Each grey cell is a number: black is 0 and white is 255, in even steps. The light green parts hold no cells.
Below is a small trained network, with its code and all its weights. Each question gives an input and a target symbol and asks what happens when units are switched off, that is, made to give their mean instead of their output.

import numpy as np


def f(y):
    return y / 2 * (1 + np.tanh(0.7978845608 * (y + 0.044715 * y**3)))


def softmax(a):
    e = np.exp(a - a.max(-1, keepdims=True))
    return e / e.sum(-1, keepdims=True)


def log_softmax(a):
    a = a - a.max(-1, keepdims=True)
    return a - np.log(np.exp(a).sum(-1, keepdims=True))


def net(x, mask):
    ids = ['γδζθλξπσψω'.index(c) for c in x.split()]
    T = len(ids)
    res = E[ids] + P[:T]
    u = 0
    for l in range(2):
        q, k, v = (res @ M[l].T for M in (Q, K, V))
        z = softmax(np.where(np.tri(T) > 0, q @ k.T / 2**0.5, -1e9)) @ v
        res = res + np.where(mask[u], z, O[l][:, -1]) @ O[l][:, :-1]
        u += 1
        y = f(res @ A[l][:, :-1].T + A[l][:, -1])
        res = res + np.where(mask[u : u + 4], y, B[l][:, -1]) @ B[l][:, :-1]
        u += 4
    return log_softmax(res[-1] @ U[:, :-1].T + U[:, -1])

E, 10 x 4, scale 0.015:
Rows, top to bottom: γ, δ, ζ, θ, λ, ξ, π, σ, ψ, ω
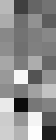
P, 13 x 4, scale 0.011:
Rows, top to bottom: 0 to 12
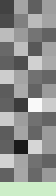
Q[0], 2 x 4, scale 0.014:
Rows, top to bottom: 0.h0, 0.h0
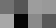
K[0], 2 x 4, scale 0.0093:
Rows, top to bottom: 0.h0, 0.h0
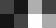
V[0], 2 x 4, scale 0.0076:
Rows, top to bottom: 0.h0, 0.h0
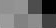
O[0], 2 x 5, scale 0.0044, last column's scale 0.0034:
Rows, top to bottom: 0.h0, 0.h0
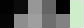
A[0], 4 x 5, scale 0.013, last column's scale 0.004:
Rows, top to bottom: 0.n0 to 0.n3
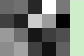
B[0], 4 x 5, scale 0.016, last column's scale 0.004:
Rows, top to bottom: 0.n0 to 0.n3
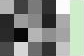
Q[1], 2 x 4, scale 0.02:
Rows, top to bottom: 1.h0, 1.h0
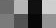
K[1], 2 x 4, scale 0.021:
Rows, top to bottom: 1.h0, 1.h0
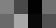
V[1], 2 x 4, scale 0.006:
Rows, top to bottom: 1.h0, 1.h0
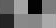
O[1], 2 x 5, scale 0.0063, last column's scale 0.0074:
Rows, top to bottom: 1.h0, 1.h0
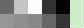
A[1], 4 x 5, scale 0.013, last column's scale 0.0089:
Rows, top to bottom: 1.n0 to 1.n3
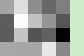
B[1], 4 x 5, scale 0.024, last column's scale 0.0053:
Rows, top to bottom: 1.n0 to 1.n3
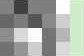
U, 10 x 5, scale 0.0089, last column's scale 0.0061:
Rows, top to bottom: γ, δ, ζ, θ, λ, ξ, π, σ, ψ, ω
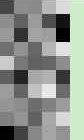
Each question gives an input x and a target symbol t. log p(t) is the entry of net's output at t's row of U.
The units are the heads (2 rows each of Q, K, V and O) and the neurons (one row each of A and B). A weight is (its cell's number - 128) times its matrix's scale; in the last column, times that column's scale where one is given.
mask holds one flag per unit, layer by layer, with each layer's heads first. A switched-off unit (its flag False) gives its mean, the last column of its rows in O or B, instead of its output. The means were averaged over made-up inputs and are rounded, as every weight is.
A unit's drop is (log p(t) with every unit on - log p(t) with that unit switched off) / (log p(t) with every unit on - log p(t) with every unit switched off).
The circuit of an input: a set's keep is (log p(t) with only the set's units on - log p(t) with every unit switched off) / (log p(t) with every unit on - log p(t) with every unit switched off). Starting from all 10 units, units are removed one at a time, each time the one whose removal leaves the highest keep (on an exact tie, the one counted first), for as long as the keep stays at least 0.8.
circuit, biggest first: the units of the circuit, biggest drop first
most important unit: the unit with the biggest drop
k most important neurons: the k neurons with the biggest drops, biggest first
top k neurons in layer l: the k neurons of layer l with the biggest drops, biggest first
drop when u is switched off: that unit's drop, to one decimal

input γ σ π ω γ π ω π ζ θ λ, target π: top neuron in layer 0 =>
0.n0
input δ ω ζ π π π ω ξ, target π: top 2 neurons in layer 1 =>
1.n3, 1.n1
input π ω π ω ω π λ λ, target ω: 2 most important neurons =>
0.n1, 1.n2
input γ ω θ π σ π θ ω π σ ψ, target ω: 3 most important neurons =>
0.n1, 1.n2, 0.n0
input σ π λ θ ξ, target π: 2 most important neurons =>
0.n3, 0.n1
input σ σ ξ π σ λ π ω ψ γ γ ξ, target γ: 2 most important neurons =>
1.n2, 0.n3
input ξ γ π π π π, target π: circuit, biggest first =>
1.n3, 0.n3, 0.n1
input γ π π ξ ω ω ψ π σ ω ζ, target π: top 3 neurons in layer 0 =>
0.n3, 0.n0, 0.n1
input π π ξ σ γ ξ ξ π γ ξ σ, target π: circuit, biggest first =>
0.h0, 1.n3, 0.n0, 0.n1
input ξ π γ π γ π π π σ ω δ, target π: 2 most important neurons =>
1.n3, 0.n0
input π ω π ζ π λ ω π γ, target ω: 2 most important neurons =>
0.n2, 0.n3
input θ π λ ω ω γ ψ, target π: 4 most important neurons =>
0.n3, 0.n0, 0.n1, 1.n3
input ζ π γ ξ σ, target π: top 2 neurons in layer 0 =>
0.n0, 0.n3
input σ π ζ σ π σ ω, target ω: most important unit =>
1.n0
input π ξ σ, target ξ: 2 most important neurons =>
0.n2, 1.n2
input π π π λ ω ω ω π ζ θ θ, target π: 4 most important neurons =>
1.n3, 0.n0, 0.n3, 0.n1
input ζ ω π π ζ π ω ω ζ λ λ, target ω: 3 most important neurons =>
0.n1, 0.n3, 1.n2
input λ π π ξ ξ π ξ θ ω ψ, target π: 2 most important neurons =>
0.n3, 0.n1
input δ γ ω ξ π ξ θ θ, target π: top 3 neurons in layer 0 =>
0.n0, 0.n3, 0.n2
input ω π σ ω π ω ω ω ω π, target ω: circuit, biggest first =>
0.h0
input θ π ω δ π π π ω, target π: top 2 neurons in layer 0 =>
0.n3, 0.n0
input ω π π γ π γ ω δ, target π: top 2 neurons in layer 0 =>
0.n0, 0.n3
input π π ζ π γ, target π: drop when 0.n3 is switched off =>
0.3
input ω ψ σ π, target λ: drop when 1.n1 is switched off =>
0.0
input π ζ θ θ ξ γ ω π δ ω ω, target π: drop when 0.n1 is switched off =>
0.2
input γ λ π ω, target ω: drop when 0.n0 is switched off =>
0.4
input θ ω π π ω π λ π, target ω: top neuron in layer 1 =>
1.n2
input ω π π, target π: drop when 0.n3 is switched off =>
0.5
